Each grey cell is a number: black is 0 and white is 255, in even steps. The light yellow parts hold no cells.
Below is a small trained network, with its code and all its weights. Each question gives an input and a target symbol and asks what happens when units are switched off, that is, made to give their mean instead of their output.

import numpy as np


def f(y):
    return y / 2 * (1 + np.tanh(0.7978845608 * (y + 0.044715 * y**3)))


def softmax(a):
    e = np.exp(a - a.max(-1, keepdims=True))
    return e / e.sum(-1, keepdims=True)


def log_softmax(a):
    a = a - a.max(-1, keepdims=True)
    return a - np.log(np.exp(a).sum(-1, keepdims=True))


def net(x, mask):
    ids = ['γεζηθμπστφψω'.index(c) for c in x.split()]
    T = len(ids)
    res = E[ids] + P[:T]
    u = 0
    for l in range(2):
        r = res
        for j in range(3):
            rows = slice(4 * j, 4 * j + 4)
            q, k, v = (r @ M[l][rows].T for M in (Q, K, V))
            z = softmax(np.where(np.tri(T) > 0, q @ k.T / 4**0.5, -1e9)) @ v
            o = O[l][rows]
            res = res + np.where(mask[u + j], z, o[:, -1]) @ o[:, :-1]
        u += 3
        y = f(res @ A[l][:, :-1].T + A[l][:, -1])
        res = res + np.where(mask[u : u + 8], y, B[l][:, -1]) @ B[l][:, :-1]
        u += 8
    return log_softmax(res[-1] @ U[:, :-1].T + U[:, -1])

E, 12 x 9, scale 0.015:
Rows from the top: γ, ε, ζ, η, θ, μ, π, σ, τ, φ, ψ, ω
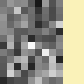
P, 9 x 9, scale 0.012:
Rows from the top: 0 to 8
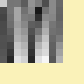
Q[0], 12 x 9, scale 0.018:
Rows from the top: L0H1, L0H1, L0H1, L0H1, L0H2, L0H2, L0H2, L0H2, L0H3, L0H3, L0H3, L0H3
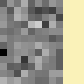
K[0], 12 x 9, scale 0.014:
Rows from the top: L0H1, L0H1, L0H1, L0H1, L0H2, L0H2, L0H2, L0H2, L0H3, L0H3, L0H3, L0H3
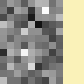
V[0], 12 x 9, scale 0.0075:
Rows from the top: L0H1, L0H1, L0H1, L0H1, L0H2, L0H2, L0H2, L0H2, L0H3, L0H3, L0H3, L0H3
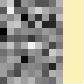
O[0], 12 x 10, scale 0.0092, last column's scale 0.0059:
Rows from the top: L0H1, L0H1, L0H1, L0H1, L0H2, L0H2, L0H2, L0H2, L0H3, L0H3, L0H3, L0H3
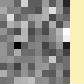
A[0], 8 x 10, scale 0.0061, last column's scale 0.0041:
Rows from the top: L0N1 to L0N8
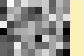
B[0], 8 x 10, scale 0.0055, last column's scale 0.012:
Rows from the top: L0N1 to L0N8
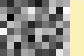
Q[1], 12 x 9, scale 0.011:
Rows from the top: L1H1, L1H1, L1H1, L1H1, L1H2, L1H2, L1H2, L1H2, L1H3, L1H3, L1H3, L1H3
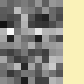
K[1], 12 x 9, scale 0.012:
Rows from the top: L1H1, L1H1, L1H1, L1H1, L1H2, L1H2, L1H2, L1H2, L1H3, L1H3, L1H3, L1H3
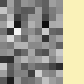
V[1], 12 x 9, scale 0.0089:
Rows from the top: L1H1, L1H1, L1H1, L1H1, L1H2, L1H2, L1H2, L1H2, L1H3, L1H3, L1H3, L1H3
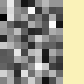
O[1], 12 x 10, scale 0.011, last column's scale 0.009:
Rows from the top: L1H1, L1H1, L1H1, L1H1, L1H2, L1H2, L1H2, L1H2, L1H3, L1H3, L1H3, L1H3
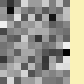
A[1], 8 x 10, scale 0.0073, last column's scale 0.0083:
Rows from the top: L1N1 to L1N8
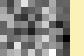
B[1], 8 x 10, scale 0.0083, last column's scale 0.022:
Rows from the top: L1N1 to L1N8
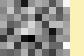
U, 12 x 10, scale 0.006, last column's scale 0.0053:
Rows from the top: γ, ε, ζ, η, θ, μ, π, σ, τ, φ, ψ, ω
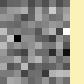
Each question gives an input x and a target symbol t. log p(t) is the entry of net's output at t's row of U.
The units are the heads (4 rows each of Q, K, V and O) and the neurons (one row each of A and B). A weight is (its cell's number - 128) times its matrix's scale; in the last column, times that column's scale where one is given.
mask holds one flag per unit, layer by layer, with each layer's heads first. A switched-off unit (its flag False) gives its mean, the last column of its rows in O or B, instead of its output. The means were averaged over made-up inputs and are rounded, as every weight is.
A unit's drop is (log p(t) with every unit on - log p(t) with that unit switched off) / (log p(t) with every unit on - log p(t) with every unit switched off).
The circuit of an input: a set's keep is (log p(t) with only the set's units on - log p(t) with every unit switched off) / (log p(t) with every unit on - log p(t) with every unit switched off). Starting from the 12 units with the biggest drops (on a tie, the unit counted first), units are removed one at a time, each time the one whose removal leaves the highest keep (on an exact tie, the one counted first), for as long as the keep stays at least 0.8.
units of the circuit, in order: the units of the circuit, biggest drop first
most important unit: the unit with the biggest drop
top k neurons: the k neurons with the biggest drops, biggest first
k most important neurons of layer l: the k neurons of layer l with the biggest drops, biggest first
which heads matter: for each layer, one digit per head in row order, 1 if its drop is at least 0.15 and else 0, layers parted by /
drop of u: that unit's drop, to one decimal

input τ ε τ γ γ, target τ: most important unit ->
L1H2
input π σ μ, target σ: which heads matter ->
110 / 001
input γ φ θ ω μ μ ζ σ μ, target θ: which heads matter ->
100 / 000
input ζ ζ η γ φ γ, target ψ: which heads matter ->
111 / 001
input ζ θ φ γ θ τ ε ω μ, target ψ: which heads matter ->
111 / 001
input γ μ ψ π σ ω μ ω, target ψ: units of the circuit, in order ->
(L0H2 L1H3)
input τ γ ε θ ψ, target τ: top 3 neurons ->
(L0N3 L1N7 L1N4)
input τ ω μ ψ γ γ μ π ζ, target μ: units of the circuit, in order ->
(L0H2 L1H1)
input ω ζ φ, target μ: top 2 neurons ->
(L0N7 L0N3)
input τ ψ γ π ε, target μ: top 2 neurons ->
(L0N3 L0N2)
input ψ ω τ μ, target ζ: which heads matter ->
110 / 101
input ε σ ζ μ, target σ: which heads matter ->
110 / 110
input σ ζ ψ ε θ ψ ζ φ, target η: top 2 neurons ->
(L0N3 L0N4)
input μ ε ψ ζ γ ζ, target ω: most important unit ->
L0H1
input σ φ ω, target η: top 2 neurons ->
(L0N4 L0N2)
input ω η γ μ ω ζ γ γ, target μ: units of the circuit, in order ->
(L1H2 L1H1)
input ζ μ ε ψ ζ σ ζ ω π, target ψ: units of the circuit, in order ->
(L1H3 L0H2)
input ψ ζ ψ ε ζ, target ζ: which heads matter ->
100 / 101
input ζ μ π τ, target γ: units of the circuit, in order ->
(L0H1 L1H3 L0H2)
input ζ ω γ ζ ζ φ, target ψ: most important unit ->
L0N3
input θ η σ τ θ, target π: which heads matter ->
011 / 101
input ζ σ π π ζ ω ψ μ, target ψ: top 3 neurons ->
(L0N2 L0N6 L0N1)
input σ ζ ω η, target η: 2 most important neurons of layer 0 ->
(L0N4 L0N2)
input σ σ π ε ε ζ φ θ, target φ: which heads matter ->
110 / 001
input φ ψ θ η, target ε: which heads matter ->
101 / 110
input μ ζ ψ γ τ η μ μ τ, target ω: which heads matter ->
101 / 100
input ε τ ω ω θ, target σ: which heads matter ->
110 / 110
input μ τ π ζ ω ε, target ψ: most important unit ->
L0H2
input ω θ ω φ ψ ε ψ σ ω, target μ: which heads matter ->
000 / 110
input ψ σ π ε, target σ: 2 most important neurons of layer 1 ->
(L1N5 L1N7)
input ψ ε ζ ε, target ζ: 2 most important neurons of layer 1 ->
(L1N6 L1N1)
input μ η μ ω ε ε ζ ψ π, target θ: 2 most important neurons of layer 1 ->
(L1N3 L1N1)
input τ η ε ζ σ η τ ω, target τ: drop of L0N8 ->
0.0
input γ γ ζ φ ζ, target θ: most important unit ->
L0H1
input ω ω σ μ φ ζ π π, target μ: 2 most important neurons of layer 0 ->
(L0N3 L0N2)
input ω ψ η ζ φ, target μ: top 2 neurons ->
(L0N3 L0N7)
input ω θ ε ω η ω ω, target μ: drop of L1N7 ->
-0.1
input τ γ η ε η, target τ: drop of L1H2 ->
0.4
